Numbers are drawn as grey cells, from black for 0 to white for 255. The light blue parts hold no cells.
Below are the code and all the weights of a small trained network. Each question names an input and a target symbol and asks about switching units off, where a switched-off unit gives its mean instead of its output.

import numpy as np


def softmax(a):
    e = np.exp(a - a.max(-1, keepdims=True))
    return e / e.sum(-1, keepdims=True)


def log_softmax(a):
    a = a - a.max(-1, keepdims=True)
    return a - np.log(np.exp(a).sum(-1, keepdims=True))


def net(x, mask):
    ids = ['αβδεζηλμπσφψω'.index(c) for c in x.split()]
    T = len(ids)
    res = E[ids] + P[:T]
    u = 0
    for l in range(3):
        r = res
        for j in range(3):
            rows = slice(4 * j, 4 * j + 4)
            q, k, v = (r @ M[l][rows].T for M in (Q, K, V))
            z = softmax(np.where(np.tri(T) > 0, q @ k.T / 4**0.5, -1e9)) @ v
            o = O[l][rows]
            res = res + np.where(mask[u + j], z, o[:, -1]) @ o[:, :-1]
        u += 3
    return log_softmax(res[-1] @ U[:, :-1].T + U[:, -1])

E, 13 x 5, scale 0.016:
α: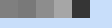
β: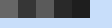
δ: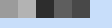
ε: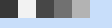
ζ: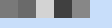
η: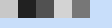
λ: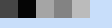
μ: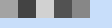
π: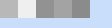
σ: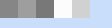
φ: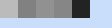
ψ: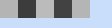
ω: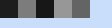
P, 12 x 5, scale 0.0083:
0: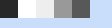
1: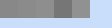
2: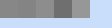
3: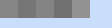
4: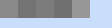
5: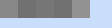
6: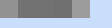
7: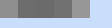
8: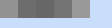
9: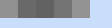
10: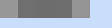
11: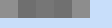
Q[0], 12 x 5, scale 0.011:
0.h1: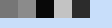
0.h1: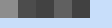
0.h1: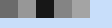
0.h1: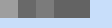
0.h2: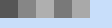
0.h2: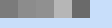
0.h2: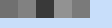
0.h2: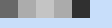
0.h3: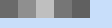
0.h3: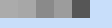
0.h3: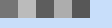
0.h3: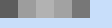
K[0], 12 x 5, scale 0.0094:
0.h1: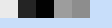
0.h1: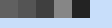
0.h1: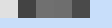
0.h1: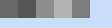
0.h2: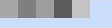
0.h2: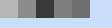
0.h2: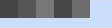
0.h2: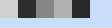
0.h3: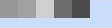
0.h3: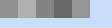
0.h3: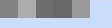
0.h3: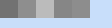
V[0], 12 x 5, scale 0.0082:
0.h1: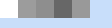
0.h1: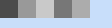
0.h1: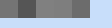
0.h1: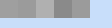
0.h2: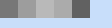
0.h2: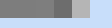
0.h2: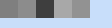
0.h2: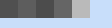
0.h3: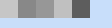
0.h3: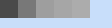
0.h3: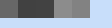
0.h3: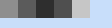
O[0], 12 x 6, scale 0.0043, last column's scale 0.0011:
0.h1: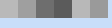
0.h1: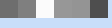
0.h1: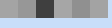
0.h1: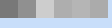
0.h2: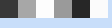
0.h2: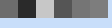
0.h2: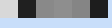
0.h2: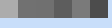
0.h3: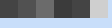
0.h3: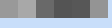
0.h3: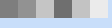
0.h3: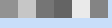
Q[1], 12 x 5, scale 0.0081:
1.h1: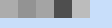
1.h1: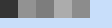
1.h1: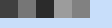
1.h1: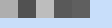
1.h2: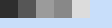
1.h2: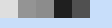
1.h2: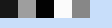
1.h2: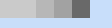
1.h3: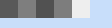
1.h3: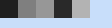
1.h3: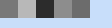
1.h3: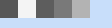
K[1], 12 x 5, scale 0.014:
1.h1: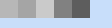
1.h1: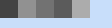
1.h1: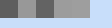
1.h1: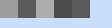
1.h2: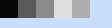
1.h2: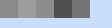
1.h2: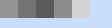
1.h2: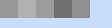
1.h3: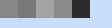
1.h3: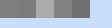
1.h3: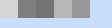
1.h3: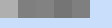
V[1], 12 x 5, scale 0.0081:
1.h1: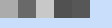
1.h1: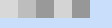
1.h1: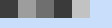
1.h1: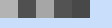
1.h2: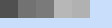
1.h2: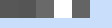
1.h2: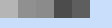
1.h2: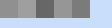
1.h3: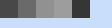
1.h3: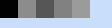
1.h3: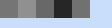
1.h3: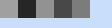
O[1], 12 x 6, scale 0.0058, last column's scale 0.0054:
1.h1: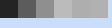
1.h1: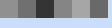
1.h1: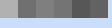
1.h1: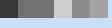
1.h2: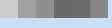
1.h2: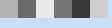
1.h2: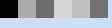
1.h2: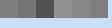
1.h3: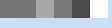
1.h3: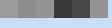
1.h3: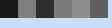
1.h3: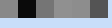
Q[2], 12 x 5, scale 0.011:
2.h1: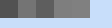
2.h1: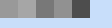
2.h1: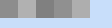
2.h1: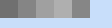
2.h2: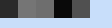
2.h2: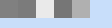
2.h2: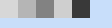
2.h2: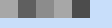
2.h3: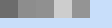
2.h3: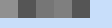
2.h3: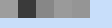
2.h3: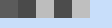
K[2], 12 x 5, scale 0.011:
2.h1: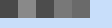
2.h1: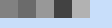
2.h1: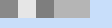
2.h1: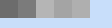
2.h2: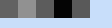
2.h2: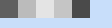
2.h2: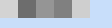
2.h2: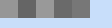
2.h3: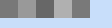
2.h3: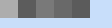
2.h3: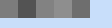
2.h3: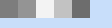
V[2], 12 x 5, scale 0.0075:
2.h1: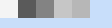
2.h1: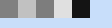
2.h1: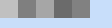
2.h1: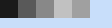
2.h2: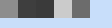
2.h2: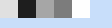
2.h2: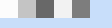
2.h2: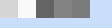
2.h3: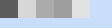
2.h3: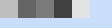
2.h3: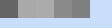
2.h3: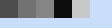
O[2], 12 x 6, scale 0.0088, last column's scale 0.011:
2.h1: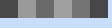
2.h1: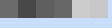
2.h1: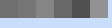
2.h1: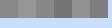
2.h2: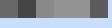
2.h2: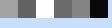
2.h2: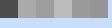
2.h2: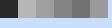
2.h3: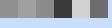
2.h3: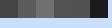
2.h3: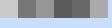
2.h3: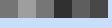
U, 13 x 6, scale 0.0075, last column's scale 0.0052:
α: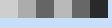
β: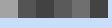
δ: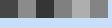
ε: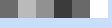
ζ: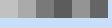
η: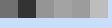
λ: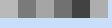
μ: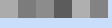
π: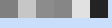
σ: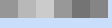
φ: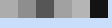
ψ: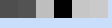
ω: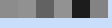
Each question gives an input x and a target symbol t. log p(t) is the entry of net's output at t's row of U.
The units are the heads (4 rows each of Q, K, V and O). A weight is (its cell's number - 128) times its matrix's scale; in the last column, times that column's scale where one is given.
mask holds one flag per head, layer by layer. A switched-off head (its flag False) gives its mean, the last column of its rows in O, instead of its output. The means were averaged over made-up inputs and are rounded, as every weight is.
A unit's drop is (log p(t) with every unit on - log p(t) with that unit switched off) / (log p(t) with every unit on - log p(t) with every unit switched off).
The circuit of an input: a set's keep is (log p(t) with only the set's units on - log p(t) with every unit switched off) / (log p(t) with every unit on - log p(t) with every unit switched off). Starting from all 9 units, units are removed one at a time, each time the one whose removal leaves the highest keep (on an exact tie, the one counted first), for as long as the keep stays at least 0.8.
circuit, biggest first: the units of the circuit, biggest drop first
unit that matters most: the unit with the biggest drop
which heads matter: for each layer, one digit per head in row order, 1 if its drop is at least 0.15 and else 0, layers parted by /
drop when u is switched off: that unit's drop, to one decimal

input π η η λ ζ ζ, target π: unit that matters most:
2.h3
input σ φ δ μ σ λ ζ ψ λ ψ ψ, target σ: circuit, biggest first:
[0.h1 1.h2 2.h2 2.h1]
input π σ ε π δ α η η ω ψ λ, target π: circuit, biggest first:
[2.h3 2.h2 0.h2]
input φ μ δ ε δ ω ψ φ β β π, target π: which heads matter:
010 / 011 / 010
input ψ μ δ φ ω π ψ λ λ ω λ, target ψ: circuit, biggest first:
[2.h3 0.h1]
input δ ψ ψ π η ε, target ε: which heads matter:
001 / 100 / 111
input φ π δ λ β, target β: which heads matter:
100 / 010 / 010
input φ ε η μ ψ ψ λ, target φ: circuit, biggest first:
[2.h3 2.h2 0.h3 0.h2]
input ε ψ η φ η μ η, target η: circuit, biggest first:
[2.h2 2.h3]
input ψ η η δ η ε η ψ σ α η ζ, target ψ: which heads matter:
100 / 010 / 011
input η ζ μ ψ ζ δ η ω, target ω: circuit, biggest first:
[1.h1 2.h3 0.h1]
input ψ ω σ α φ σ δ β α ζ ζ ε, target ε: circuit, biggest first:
[1.h1 2.h2 2.h3]
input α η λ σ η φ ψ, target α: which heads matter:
011 / 011 / 011
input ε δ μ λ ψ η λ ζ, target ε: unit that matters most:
2.h2
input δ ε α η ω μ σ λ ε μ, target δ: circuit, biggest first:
[2.h2 1.h3 1.h2]
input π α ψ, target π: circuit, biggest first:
[2.h3 2.h2 1.h3]
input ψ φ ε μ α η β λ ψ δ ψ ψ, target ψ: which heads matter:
100 / 000 / 001
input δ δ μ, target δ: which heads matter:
000 / 000 / 010
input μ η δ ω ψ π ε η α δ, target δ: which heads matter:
100 / 010 / 001
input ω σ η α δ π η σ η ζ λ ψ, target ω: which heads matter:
100 / 010 / 010
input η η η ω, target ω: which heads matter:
101 / 100 / 101
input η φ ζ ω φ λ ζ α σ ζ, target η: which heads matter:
011 / 011 / 001
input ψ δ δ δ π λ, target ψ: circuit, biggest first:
[2.h3]
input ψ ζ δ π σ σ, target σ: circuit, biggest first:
[2.h2 1.h2]
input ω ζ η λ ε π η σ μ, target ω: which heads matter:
100 / 011 / 010
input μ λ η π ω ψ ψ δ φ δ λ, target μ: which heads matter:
101 / 100 / 011
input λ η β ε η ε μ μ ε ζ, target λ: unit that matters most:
0.h1
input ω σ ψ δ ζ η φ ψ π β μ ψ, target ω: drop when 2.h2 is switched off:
0.4
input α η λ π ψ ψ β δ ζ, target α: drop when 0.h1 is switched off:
0.0
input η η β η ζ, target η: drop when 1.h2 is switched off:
0.1
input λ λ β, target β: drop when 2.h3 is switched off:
0.0
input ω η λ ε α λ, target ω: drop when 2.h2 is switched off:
0.3
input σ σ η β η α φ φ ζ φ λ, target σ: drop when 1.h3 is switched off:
0.2
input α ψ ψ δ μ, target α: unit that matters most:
2.h3
